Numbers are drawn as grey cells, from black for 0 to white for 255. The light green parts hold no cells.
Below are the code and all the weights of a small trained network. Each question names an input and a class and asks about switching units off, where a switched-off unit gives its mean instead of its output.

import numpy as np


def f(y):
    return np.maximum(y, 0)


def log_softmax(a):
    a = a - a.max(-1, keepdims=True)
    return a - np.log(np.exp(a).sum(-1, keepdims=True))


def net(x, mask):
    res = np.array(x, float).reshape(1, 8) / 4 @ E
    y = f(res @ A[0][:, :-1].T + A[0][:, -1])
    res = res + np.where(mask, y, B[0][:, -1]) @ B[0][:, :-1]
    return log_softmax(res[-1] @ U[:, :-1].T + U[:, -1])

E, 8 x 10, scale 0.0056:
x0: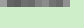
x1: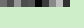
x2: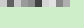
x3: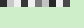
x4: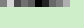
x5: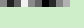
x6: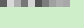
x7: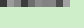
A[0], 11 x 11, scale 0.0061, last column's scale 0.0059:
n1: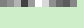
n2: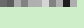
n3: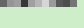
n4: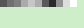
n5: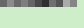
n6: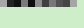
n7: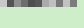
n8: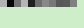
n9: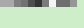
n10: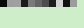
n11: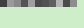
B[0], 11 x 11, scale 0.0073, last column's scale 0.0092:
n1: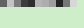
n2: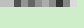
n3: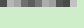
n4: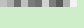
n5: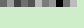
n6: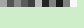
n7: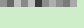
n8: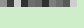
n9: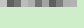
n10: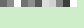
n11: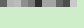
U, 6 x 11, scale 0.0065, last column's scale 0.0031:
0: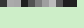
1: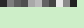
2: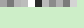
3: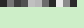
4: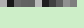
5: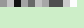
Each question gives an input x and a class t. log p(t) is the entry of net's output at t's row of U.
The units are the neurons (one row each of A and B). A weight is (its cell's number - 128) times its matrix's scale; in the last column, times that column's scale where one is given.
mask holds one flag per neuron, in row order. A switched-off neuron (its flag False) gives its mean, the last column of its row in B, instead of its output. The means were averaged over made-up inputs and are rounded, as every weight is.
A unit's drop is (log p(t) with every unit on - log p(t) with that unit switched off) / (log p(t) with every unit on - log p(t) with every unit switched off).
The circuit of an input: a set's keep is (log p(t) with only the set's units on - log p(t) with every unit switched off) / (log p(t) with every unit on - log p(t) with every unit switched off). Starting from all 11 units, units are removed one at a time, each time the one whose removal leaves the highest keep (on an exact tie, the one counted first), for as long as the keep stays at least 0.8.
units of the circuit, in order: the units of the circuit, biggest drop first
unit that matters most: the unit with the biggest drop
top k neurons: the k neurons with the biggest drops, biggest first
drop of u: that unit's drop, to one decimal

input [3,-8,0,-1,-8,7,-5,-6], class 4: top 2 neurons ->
[n8; n6]
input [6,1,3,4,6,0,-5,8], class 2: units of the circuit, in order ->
[n1; n6]
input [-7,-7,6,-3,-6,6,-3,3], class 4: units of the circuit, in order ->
[n8; n10]
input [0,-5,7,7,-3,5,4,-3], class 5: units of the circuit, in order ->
[n10; n2]
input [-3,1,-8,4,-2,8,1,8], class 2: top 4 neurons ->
[n4; n1; n6; n3]
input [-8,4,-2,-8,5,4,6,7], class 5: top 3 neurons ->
[n5; n8; n9]
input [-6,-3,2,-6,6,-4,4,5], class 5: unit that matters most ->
n10
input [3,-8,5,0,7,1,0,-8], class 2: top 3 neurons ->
[n6; n1; n7]
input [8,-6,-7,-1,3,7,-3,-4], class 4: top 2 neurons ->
[n6; n8]
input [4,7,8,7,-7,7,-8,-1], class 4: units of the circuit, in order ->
[n8; n3]
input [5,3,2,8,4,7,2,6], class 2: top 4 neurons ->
[n1; n6; n4; n3]
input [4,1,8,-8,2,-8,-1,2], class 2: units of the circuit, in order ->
[n7; n9]
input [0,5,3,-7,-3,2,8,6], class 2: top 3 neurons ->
[n7; n1; n9]
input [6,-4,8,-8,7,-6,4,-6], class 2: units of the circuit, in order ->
[n7]
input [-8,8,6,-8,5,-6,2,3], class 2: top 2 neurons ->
[n9; n7]
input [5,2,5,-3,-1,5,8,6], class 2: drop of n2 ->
0.2
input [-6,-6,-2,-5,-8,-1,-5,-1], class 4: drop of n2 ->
-0.1
